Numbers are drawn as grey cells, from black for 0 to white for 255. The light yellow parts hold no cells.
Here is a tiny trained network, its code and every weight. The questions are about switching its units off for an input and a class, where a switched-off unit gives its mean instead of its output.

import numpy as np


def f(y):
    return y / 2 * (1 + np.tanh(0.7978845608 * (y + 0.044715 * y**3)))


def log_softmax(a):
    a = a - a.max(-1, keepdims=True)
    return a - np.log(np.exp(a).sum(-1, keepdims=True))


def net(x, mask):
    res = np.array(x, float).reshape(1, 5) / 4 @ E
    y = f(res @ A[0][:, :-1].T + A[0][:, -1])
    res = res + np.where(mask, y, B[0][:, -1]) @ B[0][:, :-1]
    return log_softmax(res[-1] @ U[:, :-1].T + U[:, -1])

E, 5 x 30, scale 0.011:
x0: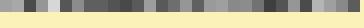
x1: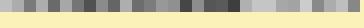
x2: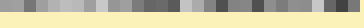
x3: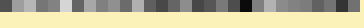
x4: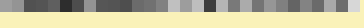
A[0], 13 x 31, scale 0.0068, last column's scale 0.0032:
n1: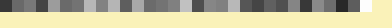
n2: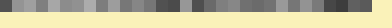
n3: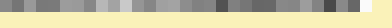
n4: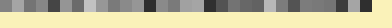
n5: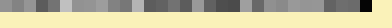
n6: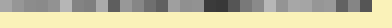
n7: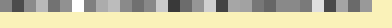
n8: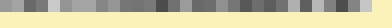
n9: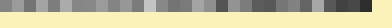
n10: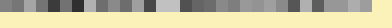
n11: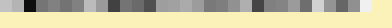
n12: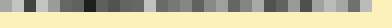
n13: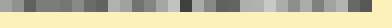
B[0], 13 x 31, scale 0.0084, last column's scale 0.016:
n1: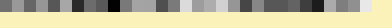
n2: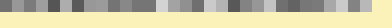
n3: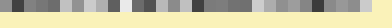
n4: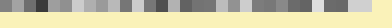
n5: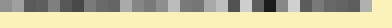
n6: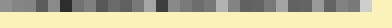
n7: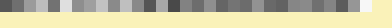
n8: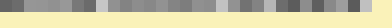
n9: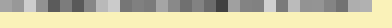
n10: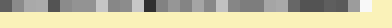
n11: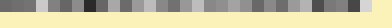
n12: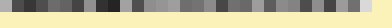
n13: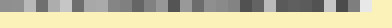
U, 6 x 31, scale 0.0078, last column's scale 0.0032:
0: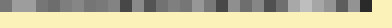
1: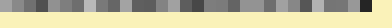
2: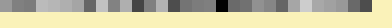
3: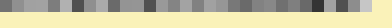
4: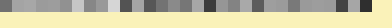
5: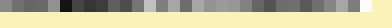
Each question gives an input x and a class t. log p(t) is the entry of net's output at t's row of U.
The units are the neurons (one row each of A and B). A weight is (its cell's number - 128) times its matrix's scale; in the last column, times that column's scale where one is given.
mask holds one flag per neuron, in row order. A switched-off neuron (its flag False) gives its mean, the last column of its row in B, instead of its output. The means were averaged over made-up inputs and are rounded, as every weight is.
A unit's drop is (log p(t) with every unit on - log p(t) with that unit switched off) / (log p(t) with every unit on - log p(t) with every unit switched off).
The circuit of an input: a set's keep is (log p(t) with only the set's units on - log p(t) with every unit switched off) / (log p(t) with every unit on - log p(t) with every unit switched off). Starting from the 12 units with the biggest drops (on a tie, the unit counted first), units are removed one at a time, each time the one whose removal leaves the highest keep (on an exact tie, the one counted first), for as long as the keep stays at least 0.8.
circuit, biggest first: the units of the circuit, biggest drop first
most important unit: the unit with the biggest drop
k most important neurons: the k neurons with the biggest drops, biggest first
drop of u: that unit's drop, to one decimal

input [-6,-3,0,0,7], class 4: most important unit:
n4
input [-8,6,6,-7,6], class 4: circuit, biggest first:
(n4; n1)
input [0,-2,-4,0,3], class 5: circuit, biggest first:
(n7; n13)
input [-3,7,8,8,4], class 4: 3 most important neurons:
(n4; n12; n1)
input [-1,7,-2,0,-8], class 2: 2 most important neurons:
(n1; n10)
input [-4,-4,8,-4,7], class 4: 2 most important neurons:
(n4; n12)
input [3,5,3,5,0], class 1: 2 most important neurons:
(n1; n11)
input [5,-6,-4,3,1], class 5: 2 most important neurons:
(n7; n10)
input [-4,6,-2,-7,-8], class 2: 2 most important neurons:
(n1; n10)
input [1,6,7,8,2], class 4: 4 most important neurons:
(n12; n4; n8; n1)
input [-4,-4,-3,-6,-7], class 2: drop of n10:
0.4
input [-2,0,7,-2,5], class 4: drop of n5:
0.0
